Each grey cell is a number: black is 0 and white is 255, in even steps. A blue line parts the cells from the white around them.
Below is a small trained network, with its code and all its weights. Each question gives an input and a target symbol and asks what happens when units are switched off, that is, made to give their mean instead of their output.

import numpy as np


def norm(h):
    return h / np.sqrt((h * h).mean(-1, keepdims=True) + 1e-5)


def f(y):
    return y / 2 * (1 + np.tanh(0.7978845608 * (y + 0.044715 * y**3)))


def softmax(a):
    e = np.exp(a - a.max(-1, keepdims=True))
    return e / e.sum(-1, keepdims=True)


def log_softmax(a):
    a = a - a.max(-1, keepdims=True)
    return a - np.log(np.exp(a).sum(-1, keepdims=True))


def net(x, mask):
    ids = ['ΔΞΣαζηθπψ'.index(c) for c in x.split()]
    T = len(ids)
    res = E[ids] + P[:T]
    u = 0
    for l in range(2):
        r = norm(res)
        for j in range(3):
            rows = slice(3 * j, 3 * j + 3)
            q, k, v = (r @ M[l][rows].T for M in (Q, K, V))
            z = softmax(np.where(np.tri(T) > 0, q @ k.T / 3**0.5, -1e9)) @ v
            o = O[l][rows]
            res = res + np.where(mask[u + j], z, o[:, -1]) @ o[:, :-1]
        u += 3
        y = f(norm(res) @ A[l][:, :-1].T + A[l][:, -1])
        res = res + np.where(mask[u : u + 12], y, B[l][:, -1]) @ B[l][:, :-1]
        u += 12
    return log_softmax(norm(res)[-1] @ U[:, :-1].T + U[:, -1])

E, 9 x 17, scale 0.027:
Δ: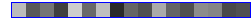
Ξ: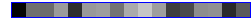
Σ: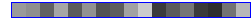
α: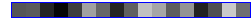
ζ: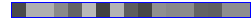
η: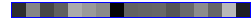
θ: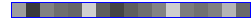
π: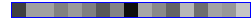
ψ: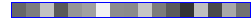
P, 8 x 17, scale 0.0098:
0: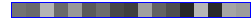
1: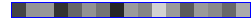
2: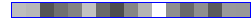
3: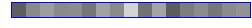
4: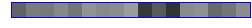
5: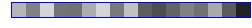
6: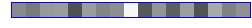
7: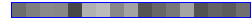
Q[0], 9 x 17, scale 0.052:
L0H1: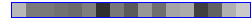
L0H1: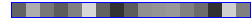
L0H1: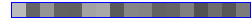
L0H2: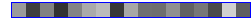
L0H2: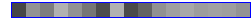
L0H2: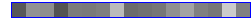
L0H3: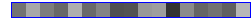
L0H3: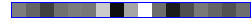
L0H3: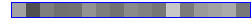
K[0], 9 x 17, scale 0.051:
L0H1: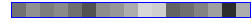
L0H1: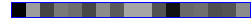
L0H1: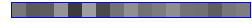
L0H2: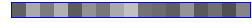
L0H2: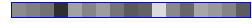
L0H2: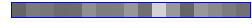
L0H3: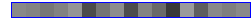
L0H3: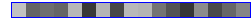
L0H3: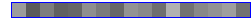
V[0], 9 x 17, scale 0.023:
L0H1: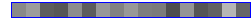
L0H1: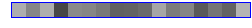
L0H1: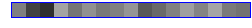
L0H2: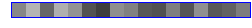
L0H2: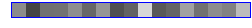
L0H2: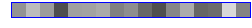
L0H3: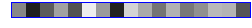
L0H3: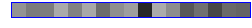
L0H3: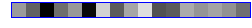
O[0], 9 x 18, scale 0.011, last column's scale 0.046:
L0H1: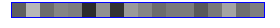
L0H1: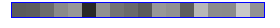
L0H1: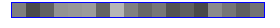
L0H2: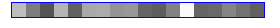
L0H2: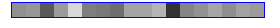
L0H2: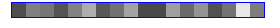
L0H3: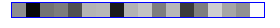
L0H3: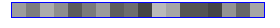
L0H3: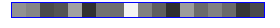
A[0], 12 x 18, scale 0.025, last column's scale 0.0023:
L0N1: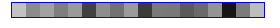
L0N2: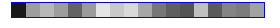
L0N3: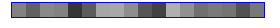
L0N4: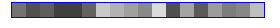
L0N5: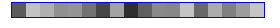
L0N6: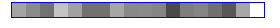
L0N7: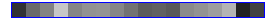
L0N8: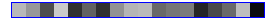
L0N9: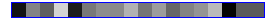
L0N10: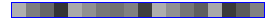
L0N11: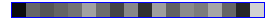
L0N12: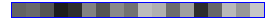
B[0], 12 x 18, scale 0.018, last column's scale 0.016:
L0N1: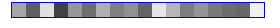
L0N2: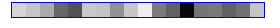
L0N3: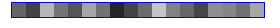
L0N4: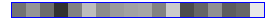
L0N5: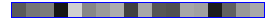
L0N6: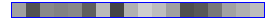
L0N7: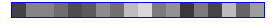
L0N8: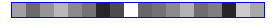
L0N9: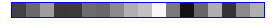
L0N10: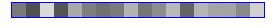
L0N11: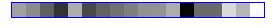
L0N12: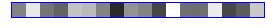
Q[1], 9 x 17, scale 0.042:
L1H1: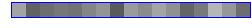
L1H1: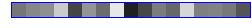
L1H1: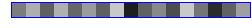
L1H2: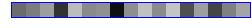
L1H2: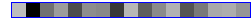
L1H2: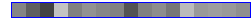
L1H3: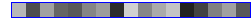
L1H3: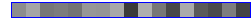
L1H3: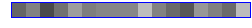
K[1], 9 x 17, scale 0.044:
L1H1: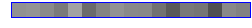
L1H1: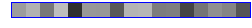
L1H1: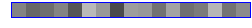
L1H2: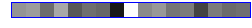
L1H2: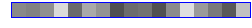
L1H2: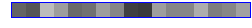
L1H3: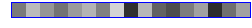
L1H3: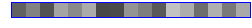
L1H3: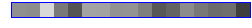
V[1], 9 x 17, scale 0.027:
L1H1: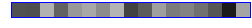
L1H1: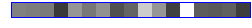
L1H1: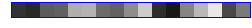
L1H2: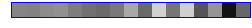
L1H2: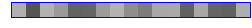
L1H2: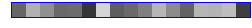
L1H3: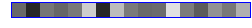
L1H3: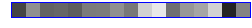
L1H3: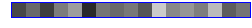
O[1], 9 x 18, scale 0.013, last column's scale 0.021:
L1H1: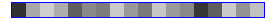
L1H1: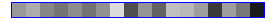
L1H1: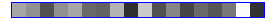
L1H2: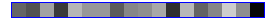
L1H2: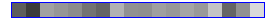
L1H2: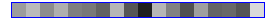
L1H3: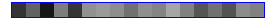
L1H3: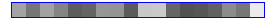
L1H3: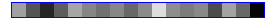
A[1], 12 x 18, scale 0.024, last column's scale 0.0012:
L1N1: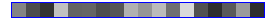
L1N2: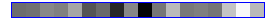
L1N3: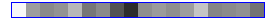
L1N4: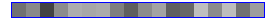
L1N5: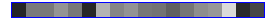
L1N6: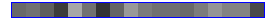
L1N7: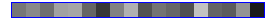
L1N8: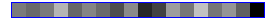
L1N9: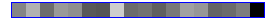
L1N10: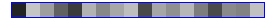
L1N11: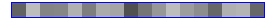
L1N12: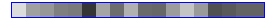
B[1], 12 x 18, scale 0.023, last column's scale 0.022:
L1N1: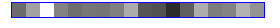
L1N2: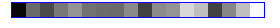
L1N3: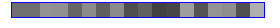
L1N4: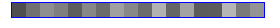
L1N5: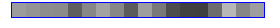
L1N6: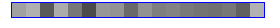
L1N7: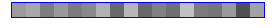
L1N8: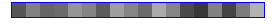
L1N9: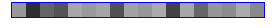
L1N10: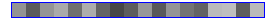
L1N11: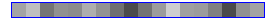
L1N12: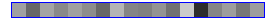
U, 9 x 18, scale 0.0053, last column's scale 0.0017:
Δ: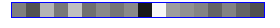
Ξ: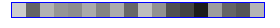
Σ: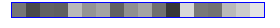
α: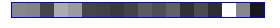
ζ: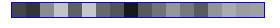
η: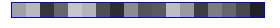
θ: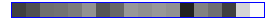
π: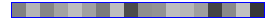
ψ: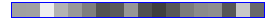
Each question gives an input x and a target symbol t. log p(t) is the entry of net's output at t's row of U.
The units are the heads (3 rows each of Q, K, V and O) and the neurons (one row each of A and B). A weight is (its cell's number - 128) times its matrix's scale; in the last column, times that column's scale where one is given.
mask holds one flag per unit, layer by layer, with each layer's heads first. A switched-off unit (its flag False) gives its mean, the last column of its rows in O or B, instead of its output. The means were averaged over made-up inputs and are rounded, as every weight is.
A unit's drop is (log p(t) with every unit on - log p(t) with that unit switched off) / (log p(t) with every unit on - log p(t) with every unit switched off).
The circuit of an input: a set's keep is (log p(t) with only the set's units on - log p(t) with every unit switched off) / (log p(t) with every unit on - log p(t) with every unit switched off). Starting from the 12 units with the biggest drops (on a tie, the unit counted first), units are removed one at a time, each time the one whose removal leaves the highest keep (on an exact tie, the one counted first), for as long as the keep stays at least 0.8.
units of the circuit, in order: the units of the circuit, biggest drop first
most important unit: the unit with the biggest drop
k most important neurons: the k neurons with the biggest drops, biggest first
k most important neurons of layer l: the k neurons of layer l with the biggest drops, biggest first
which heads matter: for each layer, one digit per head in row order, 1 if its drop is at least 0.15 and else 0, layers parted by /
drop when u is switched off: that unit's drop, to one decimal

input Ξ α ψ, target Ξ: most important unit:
L0H2
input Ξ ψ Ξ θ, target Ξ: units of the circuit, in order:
(L0H2, L1N2)
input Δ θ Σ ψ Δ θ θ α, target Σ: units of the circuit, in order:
(L1H2, L0N8, L0H3)
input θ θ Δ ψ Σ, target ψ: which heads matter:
000 / 000
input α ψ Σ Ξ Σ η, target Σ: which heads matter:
010 / 010
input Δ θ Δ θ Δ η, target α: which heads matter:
101 / 000
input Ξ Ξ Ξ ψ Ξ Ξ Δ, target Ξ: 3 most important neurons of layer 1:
(L1N2, L1N5, L1N12)
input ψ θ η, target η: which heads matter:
100 / 100
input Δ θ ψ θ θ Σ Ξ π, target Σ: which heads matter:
001 / 000
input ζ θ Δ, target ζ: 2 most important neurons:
(L1N10, L0N5)
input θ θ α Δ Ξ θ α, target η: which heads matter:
001 / 000
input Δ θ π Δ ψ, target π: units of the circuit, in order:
(L0H3, L1H1, L0N5)
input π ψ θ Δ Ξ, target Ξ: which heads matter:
000 / 000
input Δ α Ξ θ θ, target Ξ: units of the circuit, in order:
(L1N2, L0H2)
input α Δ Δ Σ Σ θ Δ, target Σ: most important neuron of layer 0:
(L0N8)
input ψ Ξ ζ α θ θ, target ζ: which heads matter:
001 / 101
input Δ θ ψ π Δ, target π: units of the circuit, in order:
(L1H1, L0H3, L0N5)
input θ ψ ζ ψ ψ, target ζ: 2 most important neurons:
(L1N10, L0N3)
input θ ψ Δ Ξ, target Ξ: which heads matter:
001 / 000
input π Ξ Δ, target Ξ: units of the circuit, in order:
(L0H2)
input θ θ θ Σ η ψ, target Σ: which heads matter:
011 / 010
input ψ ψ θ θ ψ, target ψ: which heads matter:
011 / 001
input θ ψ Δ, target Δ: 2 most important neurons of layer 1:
(L1N7, L1N2)
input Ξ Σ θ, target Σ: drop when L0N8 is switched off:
0.8
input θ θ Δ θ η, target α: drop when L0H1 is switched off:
0.1
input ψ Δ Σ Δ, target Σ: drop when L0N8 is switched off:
0.4
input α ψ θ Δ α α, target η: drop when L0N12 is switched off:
0.4
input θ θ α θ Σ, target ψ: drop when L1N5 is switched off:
0.0
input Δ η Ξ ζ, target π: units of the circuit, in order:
(L0H3)
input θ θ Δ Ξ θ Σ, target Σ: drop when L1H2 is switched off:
0.6
